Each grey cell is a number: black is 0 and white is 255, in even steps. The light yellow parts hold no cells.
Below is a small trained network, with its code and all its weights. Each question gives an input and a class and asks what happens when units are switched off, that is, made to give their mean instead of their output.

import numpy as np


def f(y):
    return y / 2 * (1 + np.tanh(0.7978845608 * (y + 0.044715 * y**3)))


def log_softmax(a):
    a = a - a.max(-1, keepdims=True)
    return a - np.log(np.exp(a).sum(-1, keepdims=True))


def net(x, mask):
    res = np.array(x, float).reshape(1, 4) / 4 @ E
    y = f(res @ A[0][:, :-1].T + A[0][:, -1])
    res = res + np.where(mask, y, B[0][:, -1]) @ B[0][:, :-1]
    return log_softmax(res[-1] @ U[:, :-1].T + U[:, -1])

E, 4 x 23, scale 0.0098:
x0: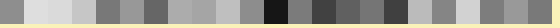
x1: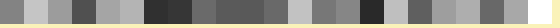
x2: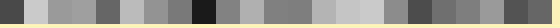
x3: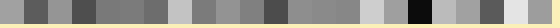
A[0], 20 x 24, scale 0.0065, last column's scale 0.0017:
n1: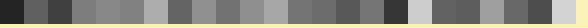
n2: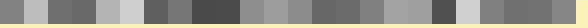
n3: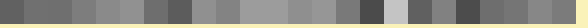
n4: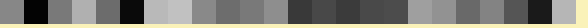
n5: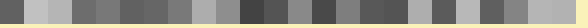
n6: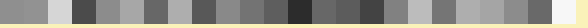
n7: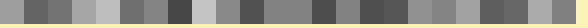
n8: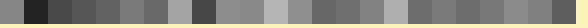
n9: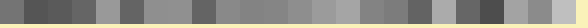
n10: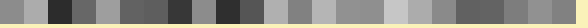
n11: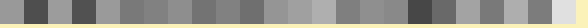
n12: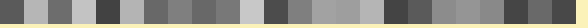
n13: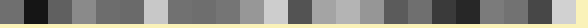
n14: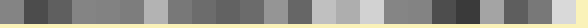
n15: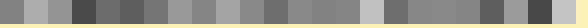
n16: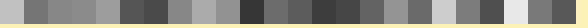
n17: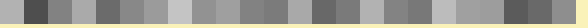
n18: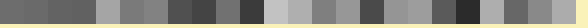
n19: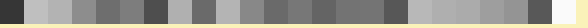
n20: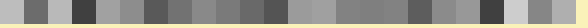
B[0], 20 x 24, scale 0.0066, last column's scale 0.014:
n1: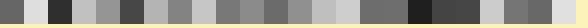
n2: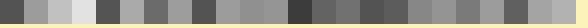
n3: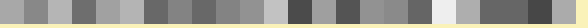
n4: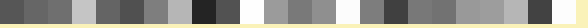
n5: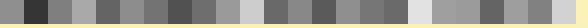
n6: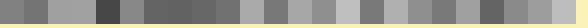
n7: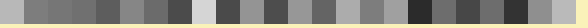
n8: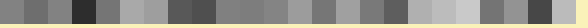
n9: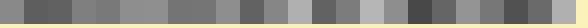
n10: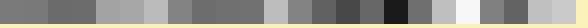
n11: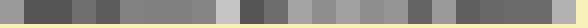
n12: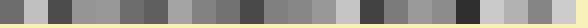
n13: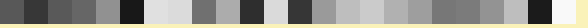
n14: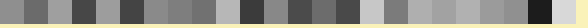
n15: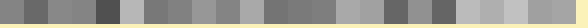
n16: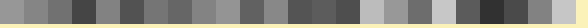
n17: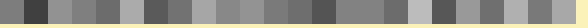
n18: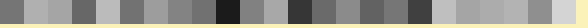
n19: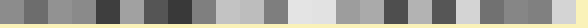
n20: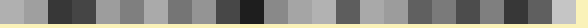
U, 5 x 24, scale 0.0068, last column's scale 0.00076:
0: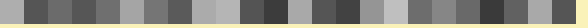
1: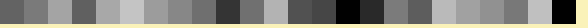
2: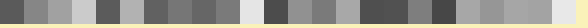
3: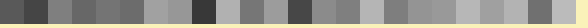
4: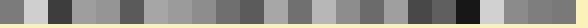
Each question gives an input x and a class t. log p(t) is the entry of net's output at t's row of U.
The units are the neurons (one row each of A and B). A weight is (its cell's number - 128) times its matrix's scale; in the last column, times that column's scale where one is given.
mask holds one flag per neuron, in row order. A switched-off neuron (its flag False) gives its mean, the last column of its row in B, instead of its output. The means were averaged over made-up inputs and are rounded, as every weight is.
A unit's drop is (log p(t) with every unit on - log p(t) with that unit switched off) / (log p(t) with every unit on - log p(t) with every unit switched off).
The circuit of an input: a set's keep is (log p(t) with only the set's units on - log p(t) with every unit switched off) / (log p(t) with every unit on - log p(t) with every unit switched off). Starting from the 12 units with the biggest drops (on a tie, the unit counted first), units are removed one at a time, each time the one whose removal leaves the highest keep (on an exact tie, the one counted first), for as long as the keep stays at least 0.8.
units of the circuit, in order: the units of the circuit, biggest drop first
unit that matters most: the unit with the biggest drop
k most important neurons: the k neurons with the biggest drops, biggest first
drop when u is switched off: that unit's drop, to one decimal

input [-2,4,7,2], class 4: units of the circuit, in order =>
n12, n5
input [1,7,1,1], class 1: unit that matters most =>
n2
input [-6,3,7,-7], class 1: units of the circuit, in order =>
n10, n18
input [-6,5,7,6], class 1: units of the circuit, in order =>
n13, n4, n10
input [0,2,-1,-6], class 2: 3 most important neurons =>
n13, n20, n16
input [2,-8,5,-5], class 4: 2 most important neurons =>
n1, n12
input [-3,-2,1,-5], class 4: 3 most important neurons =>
n1, n5, n19
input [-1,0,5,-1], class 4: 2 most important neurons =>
n5, n12
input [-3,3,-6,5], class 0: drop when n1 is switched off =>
0.0
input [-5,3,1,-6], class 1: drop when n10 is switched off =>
0.1
